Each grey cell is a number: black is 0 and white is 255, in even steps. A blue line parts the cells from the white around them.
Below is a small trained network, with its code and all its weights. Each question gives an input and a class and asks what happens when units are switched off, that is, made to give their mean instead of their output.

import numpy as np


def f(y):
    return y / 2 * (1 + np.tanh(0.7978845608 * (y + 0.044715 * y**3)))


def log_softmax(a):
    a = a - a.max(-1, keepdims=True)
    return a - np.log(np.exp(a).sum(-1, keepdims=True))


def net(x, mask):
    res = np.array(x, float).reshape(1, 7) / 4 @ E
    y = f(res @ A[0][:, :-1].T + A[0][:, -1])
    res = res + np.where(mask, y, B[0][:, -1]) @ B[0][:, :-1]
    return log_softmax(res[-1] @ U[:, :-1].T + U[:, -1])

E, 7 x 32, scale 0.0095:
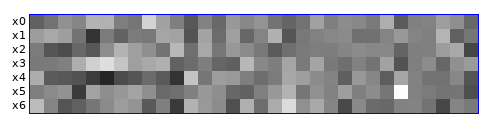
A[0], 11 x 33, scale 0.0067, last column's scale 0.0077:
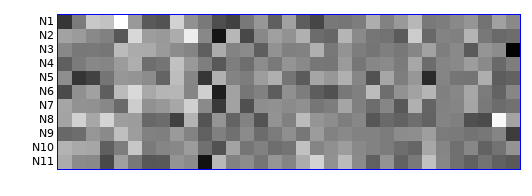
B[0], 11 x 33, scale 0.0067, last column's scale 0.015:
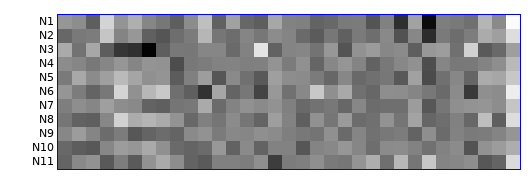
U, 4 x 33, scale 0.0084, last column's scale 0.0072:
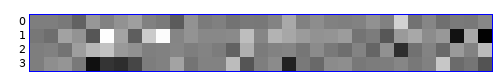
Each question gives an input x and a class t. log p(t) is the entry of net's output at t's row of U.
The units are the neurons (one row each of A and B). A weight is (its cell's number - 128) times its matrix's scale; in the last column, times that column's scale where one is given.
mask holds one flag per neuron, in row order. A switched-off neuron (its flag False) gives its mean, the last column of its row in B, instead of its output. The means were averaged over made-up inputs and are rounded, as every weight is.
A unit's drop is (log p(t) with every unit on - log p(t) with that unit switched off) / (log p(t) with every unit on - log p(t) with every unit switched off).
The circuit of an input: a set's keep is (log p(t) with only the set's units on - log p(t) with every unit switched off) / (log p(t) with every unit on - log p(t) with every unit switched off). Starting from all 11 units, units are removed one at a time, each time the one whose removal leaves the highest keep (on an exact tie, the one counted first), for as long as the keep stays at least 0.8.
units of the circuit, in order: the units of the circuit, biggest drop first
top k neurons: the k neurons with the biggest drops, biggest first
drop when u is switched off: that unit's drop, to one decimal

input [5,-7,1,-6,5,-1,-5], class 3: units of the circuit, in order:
(N6)
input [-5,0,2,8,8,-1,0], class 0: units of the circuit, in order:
(N1; N11)
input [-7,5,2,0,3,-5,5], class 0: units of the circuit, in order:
(N1; N2)
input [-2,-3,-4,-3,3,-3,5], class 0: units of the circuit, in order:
(N1; N11)
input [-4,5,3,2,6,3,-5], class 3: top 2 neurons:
(N6; N8)
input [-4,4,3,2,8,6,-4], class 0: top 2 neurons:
(N2; N3)
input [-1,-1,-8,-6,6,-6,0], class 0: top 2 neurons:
(N8; N2)
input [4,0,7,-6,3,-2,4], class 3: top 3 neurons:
(N6; N8; N1)
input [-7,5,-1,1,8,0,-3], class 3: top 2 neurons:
(N6; N8)
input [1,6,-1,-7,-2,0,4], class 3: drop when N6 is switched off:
0.4
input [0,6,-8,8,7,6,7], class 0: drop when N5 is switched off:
0.0
